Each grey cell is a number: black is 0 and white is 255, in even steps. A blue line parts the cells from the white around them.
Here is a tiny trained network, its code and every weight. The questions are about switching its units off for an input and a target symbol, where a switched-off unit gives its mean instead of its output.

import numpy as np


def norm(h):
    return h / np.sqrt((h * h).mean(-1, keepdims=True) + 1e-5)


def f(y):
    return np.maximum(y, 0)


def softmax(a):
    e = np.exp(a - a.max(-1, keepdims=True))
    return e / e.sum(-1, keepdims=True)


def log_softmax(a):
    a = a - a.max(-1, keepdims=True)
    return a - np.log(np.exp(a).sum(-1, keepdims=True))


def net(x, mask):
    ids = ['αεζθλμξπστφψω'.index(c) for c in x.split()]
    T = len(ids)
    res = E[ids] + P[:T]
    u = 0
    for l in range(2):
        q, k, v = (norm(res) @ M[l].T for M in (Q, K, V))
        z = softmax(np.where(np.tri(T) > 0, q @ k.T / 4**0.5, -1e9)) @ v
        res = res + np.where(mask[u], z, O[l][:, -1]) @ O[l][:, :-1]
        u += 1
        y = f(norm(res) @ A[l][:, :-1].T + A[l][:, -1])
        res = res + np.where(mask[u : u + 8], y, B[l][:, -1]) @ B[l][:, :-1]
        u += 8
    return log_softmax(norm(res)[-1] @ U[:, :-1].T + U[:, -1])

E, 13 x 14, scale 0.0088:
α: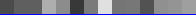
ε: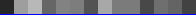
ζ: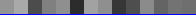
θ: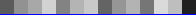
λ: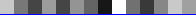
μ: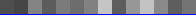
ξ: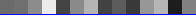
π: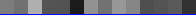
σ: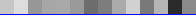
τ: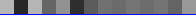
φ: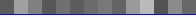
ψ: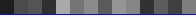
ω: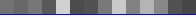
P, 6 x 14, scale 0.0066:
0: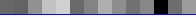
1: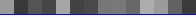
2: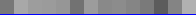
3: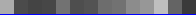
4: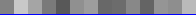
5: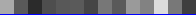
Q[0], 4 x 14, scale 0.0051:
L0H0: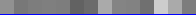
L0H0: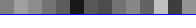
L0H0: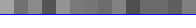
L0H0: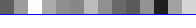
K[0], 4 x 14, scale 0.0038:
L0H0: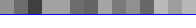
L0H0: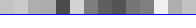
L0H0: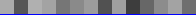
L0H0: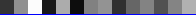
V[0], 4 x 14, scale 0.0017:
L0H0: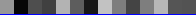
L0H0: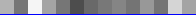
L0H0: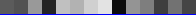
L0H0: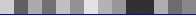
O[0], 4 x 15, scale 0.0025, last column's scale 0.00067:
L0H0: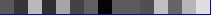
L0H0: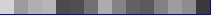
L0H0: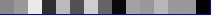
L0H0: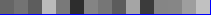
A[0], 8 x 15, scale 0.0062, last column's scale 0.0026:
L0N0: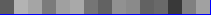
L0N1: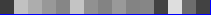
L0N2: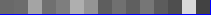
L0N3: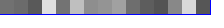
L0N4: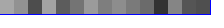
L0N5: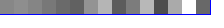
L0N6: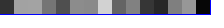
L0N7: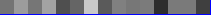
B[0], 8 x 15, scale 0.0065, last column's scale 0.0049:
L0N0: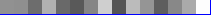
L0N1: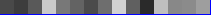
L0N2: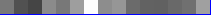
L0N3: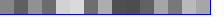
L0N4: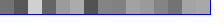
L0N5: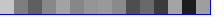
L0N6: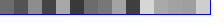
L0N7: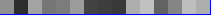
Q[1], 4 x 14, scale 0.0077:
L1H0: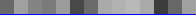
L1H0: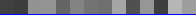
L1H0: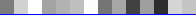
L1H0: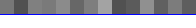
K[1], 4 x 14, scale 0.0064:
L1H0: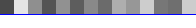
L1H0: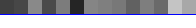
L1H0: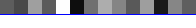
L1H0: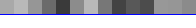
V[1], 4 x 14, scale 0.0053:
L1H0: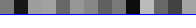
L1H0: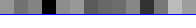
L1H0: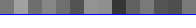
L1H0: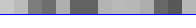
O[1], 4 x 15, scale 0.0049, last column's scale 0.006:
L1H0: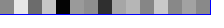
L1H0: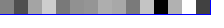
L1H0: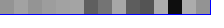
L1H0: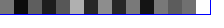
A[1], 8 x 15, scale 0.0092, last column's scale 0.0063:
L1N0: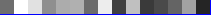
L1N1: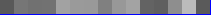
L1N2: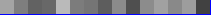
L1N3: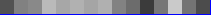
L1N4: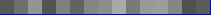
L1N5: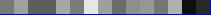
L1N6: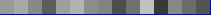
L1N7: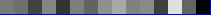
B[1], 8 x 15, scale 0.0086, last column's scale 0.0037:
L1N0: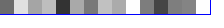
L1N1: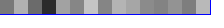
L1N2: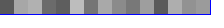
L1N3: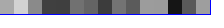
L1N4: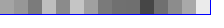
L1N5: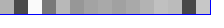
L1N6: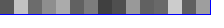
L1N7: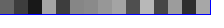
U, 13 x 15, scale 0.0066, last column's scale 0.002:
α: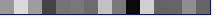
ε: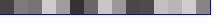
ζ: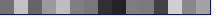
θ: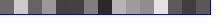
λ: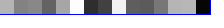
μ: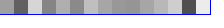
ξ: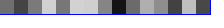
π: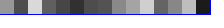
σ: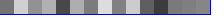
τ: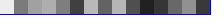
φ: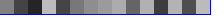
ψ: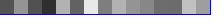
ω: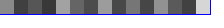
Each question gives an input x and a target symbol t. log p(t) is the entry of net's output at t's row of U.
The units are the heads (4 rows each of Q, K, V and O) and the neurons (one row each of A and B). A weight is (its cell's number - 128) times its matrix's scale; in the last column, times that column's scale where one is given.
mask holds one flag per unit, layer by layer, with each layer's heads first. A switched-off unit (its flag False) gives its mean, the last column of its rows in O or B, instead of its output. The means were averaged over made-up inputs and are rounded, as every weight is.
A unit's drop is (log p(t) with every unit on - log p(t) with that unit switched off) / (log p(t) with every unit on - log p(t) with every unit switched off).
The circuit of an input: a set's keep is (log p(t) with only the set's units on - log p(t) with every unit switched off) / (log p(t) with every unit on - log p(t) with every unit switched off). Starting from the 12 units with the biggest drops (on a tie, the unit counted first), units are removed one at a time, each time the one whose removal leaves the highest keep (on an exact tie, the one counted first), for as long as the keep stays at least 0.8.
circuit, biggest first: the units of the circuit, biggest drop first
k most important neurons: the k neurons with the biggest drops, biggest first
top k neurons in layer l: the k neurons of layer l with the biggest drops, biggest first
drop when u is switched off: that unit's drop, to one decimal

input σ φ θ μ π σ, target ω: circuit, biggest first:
(L1H0)
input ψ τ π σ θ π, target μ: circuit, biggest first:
(L1H0 L1N5)
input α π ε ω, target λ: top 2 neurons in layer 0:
(L0N0 L0N6)
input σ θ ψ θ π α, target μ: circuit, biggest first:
(L1H0 L1N5)
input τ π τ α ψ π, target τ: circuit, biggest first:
(L1H0 L1N4 L0N0)
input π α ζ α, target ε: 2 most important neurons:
(L0N0 L1N0)
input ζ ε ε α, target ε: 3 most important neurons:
(L0N0 L0N6 L1N0)
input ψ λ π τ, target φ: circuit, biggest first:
(L1H0 L1N7)
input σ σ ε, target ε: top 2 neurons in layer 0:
(L0N6 L0N1)
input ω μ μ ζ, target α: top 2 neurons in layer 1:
(L1N2 L1N0)
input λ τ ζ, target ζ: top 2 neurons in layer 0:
(L0N5 L0N7)
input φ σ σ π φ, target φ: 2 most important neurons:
(L0N1 L1N7)
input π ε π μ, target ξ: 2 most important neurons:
(L1N4 L0N0)
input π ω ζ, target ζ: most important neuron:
(L1N6)
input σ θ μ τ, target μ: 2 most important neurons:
(L0N0 L1N5)
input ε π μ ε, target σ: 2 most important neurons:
(L1N0 L0N6)
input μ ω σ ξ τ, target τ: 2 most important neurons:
(L0N5 L1N0)
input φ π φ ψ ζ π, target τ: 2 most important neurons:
(L1N4 L0N0)
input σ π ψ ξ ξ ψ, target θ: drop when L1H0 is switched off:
0.9
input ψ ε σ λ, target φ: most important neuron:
(L1N7)
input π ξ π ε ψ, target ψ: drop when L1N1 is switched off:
0.2
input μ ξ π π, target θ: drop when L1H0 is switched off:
1.2
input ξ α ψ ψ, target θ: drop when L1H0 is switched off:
1.0
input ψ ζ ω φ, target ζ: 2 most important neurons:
(L0N0 L1N6)
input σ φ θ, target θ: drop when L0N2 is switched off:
0.0
